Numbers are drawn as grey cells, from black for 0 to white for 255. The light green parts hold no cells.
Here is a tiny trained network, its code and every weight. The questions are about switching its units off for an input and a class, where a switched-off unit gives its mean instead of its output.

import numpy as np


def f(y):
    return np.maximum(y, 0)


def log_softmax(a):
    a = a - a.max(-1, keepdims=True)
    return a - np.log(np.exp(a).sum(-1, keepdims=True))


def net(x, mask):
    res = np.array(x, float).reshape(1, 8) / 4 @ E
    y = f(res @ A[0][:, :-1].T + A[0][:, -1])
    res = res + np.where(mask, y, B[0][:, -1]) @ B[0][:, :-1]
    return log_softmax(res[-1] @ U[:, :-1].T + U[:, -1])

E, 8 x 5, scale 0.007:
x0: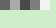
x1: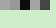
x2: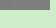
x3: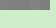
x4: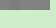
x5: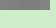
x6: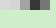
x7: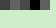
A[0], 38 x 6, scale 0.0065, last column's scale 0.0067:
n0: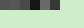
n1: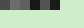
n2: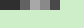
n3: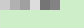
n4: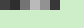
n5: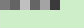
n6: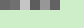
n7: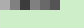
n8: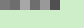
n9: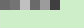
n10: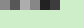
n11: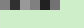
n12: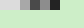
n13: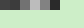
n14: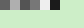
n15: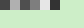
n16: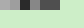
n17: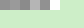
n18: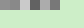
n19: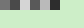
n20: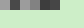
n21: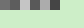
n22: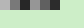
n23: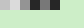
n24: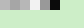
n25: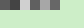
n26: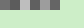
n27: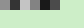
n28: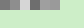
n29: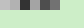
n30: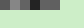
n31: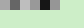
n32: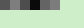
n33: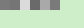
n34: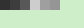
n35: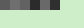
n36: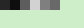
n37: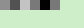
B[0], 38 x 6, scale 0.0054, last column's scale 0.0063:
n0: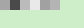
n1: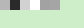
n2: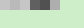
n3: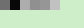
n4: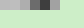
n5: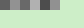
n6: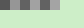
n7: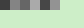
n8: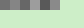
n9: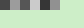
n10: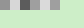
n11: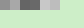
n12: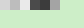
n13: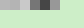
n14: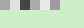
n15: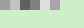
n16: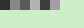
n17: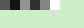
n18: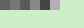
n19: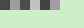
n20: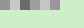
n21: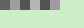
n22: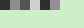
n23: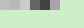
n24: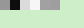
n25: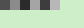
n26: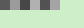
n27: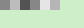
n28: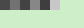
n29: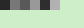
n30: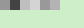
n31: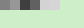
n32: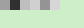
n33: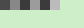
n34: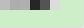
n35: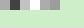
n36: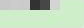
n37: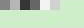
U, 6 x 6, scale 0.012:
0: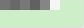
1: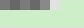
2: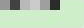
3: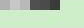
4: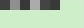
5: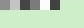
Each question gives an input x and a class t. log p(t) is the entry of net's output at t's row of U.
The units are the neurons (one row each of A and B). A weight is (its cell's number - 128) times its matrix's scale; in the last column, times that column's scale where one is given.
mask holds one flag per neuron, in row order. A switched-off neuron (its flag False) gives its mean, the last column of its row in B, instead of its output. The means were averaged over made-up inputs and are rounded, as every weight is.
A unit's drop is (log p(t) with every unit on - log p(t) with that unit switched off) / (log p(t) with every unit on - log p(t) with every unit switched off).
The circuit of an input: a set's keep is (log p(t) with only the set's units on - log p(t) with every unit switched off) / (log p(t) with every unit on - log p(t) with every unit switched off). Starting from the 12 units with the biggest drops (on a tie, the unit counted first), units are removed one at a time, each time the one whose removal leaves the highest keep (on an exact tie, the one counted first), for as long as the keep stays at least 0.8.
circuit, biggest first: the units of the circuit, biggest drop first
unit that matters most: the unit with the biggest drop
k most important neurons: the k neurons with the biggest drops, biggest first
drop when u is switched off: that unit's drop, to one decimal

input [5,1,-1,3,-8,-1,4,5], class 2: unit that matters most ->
n32
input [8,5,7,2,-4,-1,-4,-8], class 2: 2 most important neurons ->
n24; n3
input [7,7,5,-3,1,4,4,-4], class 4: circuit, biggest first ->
n29; n16
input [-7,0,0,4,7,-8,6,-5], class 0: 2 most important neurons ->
n3; n17
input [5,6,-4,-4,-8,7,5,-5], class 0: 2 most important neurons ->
n17; n3
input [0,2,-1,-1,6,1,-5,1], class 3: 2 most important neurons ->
n36; n34
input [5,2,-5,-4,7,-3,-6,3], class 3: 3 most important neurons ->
n36; n34; n2
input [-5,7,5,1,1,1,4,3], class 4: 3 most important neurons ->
n29; n16; n22
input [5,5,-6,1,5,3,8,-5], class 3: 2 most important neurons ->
n12; n23
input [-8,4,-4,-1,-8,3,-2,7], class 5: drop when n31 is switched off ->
0.1
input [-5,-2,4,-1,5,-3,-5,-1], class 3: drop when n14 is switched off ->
0.0
